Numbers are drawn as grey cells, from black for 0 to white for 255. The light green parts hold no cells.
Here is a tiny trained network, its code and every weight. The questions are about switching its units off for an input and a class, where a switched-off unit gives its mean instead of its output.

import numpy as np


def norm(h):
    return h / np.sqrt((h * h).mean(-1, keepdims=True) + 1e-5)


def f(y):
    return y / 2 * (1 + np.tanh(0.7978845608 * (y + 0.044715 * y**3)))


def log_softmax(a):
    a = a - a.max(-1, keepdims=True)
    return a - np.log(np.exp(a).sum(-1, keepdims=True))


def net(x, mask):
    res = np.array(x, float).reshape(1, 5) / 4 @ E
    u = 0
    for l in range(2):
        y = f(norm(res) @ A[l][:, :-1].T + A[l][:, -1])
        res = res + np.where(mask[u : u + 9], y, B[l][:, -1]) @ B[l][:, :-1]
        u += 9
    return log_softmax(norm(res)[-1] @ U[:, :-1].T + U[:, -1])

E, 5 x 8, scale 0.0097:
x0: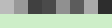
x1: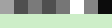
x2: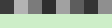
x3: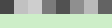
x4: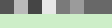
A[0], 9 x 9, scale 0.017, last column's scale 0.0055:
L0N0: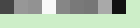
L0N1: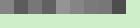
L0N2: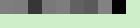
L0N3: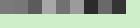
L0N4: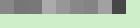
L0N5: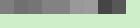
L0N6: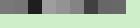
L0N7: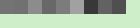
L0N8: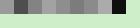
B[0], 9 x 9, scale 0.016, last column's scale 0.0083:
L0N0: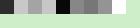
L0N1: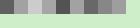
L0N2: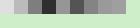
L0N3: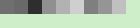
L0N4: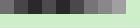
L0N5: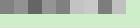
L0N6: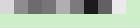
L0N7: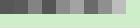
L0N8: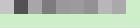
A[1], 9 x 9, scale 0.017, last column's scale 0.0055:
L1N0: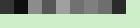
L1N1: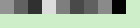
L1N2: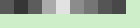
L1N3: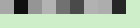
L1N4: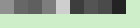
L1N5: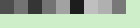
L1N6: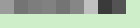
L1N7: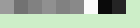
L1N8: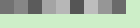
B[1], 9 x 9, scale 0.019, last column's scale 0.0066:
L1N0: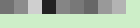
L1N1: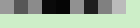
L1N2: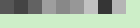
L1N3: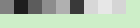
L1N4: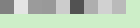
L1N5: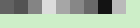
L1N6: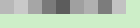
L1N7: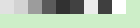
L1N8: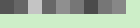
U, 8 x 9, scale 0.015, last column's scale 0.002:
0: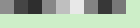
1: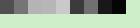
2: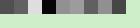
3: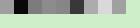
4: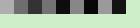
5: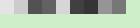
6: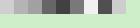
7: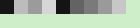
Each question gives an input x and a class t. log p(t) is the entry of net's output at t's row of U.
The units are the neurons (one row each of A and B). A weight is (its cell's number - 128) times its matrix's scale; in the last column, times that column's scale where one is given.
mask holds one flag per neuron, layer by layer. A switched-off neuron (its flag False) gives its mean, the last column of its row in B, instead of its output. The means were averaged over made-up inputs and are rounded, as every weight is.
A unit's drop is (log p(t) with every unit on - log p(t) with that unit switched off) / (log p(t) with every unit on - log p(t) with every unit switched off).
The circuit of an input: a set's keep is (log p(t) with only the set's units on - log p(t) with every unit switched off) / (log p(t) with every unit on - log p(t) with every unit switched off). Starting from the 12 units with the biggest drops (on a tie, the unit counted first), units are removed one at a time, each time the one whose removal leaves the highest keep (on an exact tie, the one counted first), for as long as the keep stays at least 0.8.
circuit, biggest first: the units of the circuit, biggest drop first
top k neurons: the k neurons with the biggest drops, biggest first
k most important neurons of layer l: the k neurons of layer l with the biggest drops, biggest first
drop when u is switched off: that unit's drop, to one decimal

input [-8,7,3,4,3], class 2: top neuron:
(L0N7)
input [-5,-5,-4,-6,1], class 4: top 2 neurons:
(L0N0, L1N1)
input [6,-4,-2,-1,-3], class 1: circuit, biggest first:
(L0N6, L1N5)
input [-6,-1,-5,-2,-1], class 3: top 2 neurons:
(L0N8, L1N3)
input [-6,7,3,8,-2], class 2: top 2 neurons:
(L0N7, L0N0)
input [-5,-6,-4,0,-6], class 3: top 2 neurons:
(L1N3, L0N8)
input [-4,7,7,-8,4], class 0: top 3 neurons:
(L0N3, L1N2, L0N7)
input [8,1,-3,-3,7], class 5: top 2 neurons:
(L0N6, L1N4)
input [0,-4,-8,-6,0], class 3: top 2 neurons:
(L1N3, L0N8)
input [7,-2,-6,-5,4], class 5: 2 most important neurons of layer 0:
(L0N6, L0N0)
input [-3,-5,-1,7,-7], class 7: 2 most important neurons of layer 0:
(L0N8, L0N4)
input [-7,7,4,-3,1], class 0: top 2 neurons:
(L0N3, L1N2)
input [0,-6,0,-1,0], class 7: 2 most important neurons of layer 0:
(L0N0, L0N6)
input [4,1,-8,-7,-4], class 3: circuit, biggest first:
(L1N3)
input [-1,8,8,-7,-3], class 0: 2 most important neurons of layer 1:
(L1N2, L1N1)
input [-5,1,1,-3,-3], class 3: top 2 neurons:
(L0N8, L1N3)
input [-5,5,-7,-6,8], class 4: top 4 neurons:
(L1N1, L0N4, L0N0, L0N6)
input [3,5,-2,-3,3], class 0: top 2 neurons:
(L0N6, L0N3)
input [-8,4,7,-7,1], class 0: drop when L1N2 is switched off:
0.2
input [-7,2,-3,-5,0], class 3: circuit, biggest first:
(L0N8)
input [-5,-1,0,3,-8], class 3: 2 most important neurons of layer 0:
(L0N0, L0N7)
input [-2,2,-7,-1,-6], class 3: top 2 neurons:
(L1N3, L0N8)
